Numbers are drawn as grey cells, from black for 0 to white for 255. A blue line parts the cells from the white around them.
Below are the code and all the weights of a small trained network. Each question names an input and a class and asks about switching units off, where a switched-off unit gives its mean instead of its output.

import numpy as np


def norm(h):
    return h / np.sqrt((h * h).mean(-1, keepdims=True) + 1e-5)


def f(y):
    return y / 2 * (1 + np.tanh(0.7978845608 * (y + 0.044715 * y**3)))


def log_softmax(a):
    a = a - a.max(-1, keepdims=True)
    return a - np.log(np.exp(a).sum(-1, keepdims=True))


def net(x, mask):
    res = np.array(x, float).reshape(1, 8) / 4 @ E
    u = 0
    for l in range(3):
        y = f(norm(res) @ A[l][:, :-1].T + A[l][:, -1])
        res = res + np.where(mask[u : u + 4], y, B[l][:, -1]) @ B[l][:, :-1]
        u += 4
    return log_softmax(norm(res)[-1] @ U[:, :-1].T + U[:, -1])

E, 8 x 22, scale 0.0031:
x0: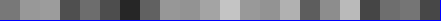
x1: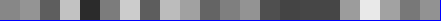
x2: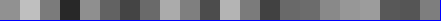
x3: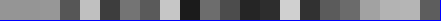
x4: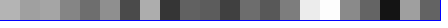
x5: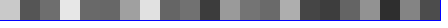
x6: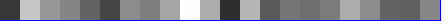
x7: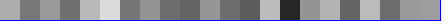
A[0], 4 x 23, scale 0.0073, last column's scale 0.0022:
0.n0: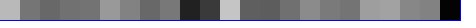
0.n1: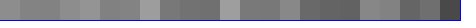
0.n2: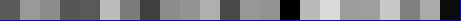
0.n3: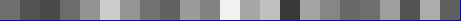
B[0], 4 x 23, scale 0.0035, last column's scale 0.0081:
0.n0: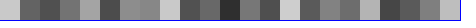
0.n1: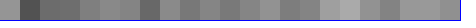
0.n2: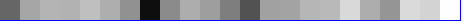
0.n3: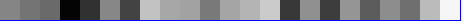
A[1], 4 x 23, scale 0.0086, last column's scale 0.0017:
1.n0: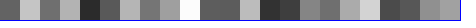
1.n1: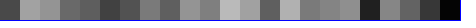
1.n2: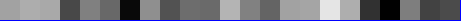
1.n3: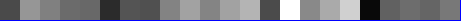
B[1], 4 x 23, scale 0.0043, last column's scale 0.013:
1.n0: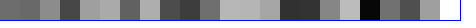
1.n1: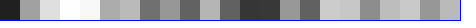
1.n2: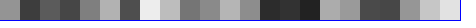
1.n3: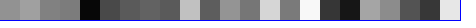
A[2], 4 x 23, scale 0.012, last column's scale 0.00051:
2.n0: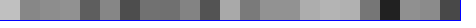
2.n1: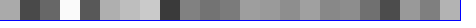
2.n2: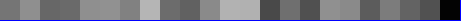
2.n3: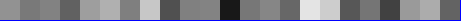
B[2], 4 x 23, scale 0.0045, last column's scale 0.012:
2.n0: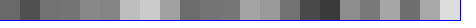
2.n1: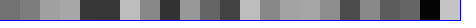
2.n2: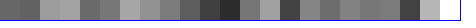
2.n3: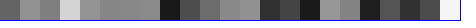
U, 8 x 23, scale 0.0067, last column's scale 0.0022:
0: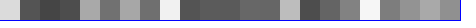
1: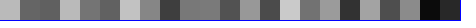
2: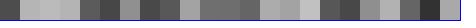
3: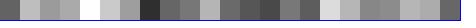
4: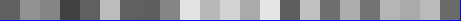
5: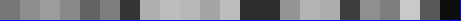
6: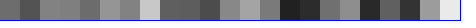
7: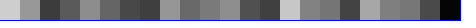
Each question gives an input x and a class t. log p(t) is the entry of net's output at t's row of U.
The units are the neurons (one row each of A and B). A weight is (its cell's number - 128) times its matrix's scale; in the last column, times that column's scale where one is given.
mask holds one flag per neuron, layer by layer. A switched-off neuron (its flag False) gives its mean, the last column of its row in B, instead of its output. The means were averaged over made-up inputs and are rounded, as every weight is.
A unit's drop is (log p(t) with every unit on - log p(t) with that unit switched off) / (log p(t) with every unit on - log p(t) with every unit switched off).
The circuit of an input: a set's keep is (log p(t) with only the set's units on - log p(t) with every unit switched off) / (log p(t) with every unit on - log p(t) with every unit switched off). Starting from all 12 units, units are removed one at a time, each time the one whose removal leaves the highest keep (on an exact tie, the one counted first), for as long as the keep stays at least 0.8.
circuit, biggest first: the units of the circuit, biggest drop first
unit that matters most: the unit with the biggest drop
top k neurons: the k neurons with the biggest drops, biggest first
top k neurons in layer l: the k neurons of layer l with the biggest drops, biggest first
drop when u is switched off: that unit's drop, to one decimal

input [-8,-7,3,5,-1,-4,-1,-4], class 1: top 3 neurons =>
[1.n0, 1.n2, 0.n3]
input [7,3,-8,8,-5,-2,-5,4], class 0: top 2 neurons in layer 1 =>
[1.n0, 1.n3]
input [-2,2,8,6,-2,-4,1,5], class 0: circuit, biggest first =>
[2.n3, 1.n0]
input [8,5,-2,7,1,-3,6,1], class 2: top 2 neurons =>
[1.n3, 1.n2]
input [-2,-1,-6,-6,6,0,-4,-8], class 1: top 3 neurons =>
[2.n1, 1.n0, 1.n1]
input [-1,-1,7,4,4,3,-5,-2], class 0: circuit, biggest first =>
[0.n0, 1.n0]
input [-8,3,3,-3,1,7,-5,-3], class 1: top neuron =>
[2.n1]
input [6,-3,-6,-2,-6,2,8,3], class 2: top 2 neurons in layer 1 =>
[1.n2, 1.n3]
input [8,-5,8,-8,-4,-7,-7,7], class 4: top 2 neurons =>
[0.n3, 0.n2]
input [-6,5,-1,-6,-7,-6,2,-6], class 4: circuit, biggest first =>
[0.n2, 2.n3]
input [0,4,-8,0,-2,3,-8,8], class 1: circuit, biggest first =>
[1.n0, 2.n1]
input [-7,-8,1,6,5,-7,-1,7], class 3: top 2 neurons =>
[0.n2, 1.n3]
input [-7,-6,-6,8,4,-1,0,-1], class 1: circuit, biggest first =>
[1.n0, 2.n2]
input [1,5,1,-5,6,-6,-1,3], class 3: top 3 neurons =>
[0.n2, 1.n3, 2.n3]
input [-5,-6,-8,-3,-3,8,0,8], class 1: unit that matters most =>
2.n1
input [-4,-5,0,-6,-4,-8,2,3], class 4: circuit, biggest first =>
[0.n3, 0.n2]
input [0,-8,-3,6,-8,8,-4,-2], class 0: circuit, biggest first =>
[1.n0, 2.n3]
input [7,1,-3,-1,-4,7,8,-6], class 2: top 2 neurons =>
[1.n3, 1.n2]
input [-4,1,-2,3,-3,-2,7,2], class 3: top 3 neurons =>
[0.n2, 1.n3, 0.n3]
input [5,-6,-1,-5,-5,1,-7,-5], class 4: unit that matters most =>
2.n3
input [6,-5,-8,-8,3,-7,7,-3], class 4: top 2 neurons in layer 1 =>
[1.n3, 1.n0]
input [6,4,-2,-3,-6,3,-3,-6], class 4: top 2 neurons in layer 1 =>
[1.n2, 1.n3]
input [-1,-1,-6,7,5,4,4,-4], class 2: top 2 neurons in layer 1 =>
[1.n3, 1.n2]
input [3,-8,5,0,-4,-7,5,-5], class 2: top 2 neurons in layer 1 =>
[1.n3, 1.n0]
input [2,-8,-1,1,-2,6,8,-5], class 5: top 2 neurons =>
[1.n3, 1.n2]
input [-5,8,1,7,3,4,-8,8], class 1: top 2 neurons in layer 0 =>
[0.n3, 0.n2]
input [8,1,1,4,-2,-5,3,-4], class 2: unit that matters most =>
1.n3
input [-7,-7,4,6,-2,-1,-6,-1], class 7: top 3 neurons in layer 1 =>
[1.n0, 1.n2, 1.n1]
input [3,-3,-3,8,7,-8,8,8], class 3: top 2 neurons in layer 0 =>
[0.n2, 0.n3]
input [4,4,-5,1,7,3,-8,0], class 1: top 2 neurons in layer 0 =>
[0.n0, 0.n3]
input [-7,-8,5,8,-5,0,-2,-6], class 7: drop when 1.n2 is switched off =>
0.2
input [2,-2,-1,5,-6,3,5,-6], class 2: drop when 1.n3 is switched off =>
0.3
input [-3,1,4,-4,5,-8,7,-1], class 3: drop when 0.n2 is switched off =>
1.4
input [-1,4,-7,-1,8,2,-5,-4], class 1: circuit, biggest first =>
[2.n1]
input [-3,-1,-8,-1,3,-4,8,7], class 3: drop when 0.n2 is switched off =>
0.6
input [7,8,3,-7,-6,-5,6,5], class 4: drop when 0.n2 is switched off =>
0.5
